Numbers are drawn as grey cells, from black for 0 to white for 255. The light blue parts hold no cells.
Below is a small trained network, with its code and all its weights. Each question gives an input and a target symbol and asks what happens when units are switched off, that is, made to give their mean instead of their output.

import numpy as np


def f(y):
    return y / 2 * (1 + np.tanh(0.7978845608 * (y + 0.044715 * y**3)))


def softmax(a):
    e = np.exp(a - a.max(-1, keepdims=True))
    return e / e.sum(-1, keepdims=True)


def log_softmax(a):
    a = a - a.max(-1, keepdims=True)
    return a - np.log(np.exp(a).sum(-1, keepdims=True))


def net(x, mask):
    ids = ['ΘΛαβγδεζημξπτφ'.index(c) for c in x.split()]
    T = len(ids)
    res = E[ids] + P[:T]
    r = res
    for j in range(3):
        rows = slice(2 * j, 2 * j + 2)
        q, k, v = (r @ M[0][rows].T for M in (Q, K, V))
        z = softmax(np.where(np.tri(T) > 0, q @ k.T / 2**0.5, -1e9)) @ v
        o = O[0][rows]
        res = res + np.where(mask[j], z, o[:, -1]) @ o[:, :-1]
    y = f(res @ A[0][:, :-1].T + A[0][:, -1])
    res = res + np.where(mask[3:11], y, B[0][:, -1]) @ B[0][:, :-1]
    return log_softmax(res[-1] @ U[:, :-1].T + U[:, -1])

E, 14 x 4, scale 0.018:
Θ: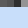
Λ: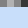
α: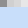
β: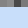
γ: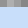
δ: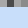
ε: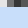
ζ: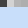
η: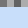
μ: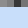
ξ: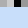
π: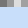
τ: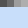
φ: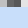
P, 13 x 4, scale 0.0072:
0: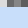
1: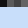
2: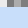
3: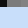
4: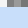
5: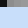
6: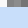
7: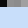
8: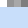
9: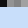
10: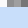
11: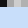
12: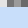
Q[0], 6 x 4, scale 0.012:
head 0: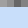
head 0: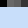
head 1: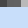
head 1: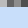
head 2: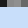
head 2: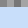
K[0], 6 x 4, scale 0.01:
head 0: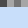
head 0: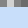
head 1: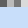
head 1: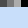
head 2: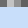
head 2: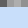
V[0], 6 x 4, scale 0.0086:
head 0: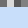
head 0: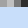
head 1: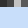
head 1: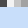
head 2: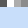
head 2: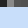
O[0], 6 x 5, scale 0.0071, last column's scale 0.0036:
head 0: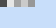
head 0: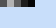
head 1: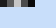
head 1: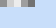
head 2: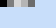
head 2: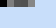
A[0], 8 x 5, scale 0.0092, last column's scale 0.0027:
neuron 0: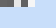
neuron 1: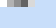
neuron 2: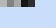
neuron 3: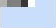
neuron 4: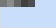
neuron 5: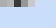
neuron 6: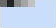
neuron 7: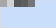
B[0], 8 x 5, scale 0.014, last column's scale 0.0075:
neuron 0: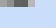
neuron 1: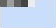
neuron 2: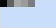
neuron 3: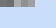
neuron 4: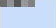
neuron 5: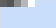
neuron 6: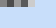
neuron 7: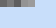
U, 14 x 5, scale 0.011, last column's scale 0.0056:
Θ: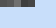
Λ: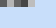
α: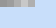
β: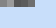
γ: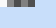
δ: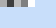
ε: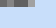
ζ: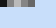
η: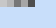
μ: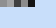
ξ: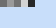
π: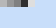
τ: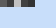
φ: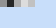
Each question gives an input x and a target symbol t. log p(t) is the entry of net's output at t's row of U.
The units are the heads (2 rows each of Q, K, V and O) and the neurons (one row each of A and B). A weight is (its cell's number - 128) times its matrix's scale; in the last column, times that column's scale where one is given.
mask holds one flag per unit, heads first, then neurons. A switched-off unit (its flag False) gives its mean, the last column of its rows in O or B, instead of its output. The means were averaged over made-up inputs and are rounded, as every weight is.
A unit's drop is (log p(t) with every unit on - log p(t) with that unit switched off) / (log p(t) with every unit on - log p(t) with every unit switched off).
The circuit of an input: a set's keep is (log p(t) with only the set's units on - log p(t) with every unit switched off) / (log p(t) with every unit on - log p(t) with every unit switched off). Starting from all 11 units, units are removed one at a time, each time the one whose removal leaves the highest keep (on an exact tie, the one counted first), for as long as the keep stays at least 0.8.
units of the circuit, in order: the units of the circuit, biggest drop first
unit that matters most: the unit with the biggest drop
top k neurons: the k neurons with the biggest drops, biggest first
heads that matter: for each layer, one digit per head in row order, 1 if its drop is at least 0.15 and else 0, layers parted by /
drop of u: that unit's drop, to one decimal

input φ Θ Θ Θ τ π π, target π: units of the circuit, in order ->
(neuron 5; neuron 1)
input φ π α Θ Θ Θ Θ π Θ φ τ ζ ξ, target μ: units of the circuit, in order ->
(neuron 7; neuron 6)
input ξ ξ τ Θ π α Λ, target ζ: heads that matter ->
000
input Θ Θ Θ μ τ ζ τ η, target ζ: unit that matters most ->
head 2
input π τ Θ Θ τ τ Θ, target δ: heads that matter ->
110
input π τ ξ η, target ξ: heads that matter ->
110
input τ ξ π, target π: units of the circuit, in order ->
(neuron 0; neuron 5; neuron 1)
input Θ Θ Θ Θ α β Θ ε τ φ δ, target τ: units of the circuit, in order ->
(neuron 1; neuron 2; head 2; neuron 3)
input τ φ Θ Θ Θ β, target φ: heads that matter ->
010
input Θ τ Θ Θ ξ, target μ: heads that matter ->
001
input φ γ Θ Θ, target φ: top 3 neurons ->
(neuron 1; neuron 5; neuron 0)
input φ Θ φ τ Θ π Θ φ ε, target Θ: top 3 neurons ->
(neuron 1; neuron 2; neuron 5)
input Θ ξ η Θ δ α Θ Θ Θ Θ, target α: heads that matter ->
010
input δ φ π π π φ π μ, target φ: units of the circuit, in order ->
(neuron 1)
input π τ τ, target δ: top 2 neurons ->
(neuron 1; neuron 6)
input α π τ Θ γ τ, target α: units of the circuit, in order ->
(head 1; neuron 1; neuron 5)
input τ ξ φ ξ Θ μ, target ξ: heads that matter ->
110
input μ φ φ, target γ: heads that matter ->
001
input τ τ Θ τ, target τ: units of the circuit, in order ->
(head 1; neuron 6; head 0)
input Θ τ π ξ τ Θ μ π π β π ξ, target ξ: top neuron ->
(neuron 5)
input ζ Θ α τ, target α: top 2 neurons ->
(neuron 1; neuron 0)
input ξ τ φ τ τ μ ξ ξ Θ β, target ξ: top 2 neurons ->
(neuron 5; neuron 6)
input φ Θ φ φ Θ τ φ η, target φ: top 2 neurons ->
(neuron 1; neuron 5)
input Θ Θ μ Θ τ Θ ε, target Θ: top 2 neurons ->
(neuron 1; neuron 2)
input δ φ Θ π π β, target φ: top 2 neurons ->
(neuron 1; neuron 0)
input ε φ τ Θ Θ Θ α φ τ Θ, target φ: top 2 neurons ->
(neuron 1; neuron 0)
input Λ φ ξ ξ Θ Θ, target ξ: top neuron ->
(neuron 1)
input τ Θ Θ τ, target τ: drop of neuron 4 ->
0.0
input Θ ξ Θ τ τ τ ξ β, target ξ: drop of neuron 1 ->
0.2
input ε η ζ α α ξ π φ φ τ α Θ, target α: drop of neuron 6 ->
0.0
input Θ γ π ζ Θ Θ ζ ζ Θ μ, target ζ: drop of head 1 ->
0.1
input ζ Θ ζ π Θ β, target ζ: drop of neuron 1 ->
0.1
